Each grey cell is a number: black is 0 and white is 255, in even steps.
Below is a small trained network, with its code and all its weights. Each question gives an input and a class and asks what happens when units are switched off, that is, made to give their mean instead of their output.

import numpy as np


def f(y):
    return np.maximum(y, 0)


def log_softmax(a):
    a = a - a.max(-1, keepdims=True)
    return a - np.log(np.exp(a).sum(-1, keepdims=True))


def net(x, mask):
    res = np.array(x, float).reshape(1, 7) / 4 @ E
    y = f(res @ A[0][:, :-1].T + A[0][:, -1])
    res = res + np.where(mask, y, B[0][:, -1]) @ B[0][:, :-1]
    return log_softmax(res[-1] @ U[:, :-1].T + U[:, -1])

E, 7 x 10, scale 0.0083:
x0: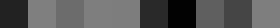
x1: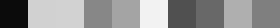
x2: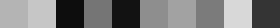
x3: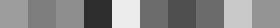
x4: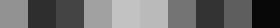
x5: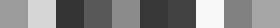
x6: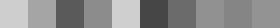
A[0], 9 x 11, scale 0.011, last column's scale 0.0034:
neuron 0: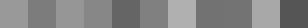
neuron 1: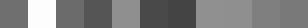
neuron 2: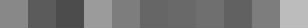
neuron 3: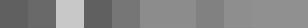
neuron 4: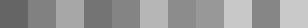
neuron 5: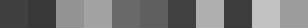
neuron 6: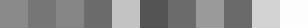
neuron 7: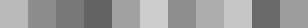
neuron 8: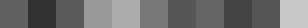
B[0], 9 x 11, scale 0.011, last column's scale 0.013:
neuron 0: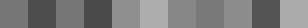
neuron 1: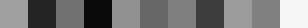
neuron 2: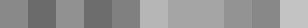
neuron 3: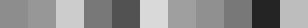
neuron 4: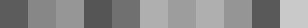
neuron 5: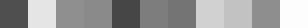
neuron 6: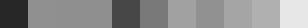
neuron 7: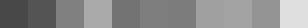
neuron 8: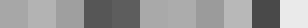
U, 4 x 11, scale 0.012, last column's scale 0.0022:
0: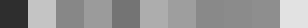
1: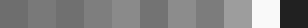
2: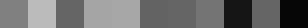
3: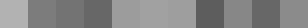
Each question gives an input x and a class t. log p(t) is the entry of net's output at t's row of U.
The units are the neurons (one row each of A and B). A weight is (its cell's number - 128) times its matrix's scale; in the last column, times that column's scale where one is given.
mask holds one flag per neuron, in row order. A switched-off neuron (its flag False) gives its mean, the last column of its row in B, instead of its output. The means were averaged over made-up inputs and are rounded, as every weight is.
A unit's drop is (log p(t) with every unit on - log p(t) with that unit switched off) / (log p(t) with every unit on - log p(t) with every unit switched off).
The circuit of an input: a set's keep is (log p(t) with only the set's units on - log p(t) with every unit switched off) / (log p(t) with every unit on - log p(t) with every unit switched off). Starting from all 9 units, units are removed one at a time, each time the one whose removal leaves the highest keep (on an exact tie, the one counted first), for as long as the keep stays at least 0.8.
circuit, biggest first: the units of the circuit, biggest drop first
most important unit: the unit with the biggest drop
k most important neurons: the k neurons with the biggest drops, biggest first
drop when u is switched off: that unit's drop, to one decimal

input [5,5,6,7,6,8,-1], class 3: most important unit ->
neuron 1
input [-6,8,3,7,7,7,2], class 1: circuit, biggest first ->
neuron 7; neuron 1; neuron 3
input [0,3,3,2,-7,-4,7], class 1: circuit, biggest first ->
neuron 1; neuron 8
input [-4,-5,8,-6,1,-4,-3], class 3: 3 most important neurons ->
neuron 5; neuron 6; neuron 0
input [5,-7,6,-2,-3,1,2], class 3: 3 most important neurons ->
neuron 6; neuron 5; neuron 7
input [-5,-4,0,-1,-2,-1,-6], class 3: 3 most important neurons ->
neuron 5; neuron 6; neuron 0
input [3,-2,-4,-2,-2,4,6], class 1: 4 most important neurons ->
neuron 1; neuron 3; neuron 4; neuron 8
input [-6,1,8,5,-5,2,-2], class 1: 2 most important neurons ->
neuron 7; neuron 1
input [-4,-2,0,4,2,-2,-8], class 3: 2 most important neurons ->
neuron 5; neuron 6
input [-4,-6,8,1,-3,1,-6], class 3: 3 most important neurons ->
neuron 5; neuron 6; neuron 0
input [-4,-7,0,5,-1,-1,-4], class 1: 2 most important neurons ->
neuron 8; neuron 3
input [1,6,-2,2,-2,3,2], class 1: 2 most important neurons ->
neuron 1; neuron 8
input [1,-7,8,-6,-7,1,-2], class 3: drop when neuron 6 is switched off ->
0.2
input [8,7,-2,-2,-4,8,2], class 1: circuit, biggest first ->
neuron 1
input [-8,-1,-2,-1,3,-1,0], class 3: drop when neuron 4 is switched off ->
-0.1
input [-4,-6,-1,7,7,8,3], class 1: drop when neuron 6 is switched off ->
0.3
